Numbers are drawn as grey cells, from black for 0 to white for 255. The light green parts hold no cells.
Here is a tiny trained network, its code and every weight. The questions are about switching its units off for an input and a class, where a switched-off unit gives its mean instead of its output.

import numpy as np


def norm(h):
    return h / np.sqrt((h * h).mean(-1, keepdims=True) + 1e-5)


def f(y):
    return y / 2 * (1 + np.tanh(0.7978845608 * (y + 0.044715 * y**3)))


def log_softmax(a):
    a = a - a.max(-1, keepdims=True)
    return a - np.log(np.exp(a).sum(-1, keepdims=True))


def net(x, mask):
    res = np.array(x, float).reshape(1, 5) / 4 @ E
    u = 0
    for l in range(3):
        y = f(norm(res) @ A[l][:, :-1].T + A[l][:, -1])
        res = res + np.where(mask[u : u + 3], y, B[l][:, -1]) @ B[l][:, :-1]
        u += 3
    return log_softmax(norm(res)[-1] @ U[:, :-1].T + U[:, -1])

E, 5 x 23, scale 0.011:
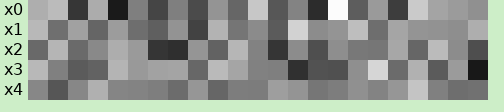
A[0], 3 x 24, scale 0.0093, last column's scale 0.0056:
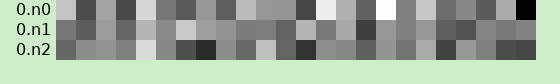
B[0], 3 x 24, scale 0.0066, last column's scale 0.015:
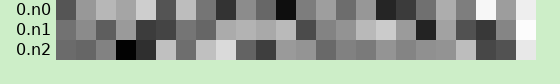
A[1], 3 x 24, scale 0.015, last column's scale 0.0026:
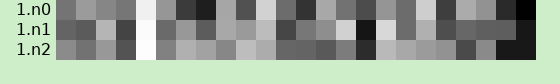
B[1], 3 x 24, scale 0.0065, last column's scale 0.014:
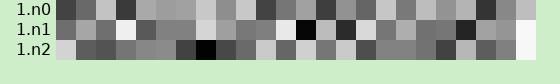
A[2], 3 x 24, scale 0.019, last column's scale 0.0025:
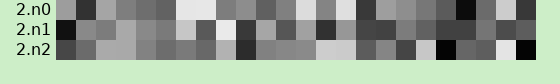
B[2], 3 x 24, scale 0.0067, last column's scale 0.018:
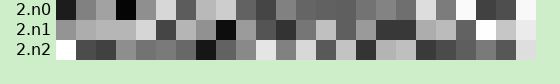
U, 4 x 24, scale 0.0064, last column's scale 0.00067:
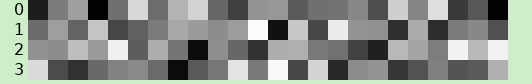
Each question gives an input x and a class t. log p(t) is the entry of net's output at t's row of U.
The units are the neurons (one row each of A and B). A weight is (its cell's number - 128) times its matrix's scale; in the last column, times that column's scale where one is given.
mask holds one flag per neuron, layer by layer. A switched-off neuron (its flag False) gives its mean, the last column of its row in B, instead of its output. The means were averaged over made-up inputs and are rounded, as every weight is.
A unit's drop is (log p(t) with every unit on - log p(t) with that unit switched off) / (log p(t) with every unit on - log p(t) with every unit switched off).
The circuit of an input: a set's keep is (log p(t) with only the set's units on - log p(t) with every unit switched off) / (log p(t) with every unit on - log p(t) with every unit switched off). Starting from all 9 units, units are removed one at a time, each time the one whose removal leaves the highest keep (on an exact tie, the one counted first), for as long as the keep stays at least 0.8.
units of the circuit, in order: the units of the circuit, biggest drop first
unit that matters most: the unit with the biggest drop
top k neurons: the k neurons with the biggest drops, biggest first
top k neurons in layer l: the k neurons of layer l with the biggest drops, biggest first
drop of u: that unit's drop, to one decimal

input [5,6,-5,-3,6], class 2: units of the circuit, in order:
[0.n1]
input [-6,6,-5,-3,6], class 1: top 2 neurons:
[1.n1, 0.n1]
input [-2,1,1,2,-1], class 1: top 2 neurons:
[0.n1, 2.n0]
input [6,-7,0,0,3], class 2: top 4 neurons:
[1.n1, 0.n1, 2.n1, 0.n2]
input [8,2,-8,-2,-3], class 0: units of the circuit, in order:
[1.n1, 2.n0]
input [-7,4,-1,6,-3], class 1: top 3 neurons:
[1.n1, 0.n1, 2.n2]
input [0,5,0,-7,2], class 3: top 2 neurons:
[2.n2, 2.n1]
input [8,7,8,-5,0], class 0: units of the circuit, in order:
[1.n1, 2.n1]
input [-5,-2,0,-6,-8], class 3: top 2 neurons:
[2.n2, 0.n2]
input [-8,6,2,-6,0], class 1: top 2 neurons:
[1.n1, 1.n2]
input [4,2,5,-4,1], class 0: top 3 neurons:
[0.n1, 1.n2, 1.n1]
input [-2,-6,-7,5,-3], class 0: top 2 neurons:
[2.n0, 0.n0]
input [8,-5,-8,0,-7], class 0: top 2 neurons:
[1.n1, 0.n1]
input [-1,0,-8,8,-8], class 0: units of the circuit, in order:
[2.n0]
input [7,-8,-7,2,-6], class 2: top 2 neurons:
[1.n1, 0.n1]
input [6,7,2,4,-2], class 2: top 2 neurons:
[0.n1, 1.n1]
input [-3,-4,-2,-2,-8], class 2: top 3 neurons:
[2.n1, 0.n1, 1.n0]
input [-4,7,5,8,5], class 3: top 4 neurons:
[1.n2, 2.n1, 0.n2, 2.n0]
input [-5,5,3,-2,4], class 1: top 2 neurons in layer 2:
[2.n1, 2.n0]
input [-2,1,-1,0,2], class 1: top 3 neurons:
[0.n1, 2.n1, 1.n2]
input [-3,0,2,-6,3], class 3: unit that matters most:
2.n2
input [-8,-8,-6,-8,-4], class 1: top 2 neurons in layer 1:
[1.n1, 1.n2]
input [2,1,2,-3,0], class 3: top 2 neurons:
[0.n1, 1.n1]
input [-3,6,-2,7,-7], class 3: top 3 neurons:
[1.n2, 2.n1, 0.n1]
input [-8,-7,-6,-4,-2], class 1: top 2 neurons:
[1.n1, 0.n2]
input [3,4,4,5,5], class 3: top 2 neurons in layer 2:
[2.n0, 2.n1]
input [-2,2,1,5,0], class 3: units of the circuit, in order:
[1.n2]
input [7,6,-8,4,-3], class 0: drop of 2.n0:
0.2
